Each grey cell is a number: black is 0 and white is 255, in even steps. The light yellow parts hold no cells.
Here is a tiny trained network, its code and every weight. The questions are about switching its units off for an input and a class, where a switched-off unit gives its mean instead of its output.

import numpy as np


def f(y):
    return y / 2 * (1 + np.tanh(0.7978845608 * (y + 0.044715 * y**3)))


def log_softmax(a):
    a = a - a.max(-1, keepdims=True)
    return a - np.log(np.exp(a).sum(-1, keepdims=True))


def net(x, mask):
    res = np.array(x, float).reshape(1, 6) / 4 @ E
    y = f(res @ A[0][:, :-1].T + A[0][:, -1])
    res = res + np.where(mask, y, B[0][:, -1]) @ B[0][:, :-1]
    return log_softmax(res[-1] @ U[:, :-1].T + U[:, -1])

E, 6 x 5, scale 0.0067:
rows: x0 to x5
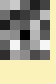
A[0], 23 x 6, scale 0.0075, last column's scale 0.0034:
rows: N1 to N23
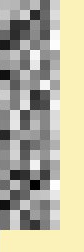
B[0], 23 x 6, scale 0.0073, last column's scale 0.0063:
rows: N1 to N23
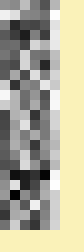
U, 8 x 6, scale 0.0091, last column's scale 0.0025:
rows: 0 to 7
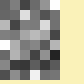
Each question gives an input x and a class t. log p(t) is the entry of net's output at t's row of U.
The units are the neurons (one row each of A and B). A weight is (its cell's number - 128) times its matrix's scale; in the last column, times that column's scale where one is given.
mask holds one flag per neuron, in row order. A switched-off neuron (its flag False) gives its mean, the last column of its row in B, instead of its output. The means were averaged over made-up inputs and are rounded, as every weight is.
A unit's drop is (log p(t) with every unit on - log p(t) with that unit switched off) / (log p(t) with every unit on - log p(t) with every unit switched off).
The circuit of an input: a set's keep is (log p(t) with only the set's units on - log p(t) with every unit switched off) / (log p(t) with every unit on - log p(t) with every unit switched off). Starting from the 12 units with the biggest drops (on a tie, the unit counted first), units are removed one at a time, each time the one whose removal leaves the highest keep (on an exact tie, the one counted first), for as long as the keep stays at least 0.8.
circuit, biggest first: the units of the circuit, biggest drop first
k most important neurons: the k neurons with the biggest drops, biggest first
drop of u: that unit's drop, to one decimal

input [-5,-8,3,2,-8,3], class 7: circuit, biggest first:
(N21 N8)
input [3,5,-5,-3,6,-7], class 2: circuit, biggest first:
(N9)
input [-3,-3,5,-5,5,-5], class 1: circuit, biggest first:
(N6 N17)
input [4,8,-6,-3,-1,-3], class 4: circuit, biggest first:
(N10 N2)
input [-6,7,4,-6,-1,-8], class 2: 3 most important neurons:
(N9 N20 N5)
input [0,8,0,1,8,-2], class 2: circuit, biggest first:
(N9 N20)
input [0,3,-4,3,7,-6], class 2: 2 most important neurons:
(N9 N20)
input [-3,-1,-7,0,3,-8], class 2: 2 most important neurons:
(N9 N20)
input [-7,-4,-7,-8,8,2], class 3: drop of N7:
-0.1
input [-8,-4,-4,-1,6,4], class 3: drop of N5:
0.2
